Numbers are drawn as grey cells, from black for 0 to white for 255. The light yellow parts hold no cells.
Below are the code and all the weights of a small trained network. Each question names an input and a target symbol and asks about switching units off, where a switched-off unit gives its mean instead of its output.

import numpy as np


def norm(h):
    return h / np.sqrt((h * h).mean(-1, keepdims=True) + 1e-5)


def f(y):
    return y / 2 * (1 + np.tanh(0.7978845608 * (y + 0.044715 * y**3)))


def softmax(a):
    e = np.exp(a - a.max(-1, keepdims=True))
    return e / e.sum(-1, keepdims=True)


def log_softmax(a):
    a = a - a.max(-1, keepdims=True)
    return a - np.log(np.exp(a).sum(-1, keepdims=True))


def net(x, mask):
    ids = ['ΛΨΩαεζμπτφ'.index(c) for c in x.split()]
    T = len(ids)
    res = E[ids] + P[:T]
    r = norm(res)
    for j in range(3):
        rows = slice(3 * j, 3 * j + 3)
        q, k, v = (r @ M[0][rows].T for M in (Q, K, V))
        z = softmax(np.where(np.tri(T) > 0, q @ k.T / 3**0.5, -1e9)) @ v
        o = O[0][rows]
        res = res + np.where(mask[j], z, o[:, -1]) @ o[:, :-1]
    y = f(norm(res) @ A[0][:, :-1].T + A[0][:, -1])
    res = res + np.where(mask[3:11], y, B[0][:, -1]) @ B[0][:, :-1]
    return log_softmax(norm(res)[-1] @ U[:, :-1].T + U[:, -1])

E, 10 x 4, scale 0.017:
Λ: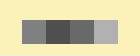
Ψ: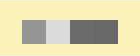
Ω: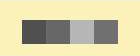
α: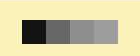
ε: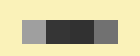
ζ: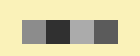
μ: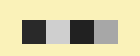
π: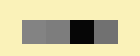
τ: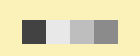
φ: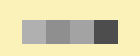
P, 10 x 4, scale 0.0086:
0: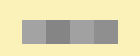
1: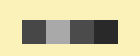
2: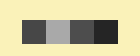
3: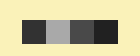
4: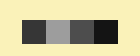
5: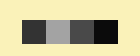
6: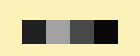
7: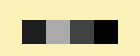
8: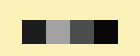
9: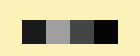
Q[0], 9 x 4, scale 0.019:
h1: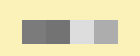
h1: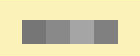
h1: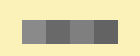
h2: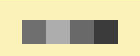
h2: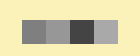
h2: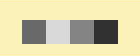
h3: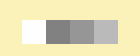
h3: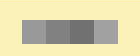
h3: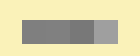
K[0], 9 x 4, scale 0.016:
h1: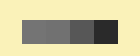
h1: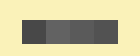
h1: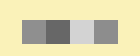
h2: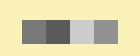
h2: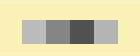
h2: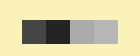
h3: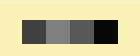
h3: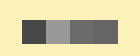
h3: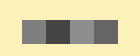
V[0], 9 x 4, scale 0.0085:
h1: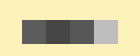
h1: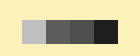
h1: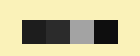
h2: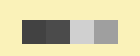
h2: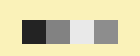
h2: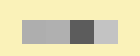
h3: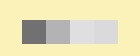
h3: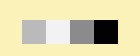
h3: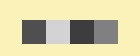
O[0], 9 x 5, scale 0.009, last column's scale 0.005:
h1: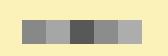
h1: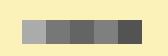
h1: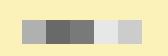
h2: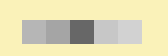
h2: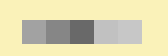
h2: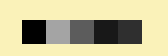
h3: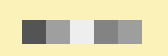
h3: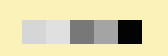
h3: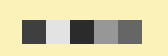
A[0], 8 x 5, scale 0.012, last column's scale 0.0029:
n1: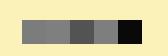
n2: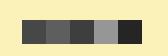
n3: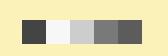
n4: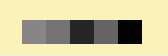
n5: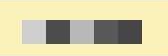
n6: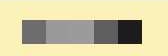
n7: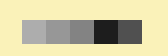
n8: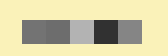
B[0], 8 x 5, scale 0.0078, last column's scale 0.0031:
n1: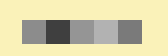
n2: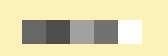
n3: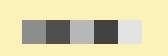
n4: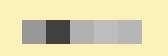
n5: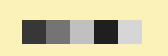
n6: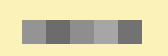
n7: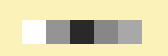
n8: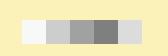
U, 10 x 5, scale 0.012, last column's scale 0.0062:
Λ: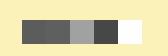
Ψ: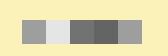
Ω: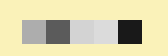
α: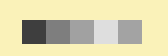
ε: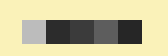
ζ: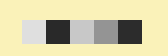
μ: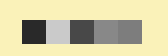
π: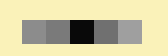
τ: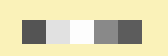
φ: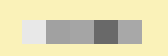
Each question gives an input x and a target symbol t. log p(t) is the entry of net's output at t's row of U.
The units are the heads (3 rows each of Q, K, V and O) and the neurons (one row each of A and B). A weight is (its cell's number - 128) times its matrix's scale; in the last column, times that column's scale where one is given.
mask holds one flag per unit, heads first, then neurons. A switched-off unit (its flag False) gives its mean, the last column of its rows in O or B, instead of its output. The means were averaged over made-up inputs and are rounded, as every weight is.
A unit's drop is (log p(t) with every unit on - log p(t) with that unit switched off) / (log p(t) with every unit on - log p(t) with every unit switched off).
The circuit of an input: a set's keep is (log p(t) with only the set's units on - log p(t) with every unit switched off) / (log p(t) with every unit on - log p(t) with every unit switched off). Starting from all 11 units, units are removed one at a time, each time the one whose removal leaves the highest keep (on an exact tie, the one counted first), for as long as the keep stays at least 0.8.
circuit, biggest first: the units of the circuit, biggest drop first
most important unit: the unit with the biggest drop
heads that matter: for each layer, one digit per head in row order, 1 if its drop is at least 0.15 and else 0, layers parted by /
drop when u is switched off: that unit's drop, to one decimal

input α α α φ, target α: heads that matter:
011
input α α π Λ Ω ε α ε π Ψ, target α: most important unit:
h2
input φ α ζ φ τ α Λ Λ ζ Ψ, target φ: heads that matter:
001
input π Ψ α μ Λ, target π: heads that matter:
001
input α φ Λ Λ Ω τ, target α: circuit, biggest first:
(h2, h3)
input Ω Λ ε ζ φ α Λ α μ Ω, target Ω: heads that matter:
010
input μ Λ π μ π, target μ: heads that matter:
001
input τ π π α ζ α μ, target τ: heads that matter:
101
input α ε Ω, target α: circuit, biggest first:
(h3, h2)
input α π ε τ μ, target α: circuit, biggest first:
(h2, h3)
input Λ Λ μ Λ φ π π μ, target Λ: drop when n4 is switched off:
0.0
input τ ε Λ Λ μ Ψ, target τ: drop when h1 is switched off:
0.1
